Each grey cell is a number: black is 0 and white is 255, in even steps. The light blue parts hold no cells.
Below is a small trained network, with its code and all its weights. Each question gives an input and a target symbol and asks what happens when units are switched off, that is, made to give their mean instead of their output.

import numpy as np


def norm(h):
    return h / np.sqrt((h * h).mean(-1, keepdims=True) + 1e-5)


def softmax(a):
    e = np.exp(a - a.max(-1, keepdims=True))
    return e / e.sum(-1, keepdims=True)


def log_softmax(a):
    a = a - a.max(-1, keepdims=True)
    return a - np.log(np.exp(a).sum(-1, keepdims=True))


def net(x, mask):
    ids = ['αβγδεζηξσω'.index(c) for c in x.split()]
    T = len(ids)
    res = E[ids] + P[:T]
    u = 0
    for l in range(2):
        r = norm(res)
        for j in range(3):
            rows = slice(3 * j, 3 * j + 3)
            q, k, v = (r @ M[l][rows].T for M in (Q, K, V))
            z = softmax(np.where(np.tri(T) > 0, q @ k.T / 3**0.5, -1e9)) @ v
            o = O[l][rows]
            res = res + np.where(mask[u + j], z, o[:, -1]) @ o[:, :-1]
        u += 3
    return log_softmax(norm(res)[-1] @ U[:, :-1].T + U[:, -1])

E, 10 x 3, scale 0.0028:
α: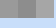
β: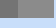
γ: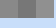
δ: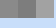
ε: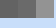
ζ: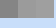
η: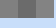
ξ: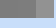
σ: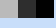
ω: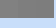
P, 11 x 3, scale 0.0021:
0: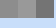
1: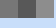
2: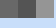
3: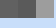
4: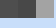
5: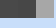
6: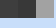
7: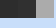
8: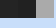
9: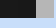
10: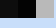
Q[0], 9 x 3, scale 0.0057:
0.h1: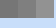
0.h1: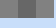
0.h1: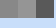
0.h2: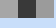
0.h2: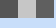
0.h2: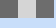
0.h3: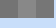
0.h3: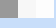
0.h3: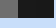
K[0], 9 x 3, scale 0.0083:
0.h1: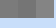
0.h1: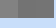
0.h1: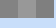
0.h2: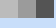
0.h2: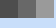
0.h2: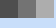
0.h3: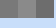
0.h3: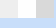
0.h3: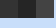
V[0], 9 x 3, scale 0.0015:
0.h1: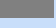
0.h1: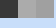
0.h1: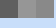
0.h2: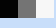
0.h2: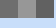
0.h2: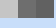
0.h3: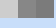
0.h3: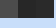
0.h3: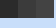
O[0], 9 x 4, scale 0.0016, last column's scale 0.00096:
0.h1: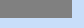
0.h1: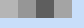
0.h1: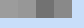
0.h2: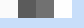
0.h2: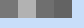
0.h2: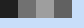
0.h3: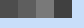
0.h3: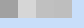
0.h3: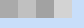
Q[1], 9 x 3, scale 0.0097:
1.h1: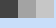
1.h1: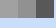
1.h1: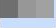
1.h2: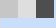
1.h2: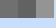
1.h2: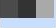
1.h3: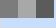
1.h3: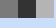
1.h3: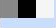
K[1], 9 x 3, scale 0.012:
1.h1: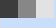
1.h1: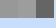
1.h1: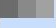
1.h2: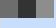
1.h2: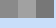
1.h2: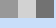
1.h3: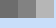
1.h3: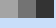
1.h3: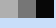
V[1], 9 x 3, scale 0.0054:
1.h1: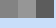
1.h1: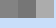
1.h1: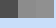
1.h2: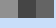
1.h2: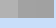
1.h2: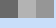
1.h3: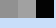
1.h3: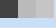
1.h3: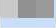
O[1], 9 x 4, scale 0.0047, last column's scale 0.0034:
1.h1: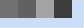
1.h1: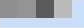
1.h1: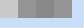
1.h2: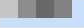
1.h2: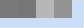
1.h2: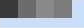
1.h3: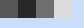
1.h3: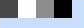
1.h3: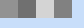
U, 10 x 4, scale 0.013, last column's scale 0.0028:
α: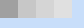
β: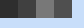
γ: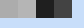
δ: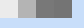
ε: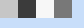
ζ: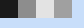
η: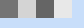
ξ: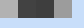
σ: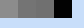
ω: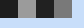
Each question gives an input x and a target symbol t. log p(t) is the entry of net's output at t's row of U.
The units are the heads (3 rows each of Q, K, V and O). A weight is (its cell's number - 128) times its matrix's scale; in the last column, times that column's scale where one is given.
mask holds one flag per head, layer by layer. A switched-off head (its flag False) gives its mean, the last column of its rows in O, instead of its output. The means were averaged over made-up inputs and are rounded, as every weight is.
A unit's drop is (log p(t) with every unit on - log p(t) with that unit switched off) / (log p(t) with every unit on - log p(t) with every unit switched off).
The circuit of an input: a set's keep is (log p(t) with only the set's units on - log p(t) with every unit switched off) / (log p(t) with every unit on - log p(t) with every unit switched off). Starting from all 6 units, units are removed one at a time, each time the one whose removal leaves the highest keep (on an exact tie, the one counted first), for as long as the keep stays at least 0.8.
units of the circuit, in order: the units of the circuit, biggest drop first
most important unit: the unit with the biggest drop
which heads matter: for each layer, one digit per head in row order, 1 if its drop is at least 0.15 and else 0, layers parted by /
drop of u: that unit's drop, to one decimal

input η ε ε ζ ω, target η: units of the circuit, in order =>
0.h2, 1.h3
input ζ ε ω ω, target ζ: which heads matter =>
000 / 011
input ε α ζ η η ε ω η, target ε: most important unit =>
0.h2
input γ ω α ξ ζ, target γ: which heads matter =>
011 / 001
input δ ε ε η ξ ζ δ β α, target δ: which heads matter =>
011 / 001
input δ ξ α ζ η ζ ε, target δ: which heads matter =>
011 / 001
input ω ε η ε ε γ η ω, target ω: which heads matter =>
011 / 001
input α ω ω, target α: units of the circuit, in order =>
1.h3, 0.h2
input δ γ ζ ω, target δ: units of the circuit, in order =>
0.h3, 1.h3, 0.h2
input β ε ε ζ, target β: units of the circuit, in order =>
0.h3, 1.h3
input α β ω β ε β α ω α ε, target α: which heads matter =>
011 / 001
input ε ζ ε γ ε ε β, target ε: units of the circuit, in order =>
0.h2, 1.h3
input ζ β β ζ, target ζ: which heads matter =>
001 / 011
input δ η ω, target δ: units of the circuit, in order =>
1.h3
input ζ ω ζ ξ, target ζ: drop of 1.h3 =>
0.4
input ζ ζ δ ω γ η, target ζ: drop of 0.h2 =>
0.1
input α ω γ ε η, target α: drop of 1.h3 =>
0.9
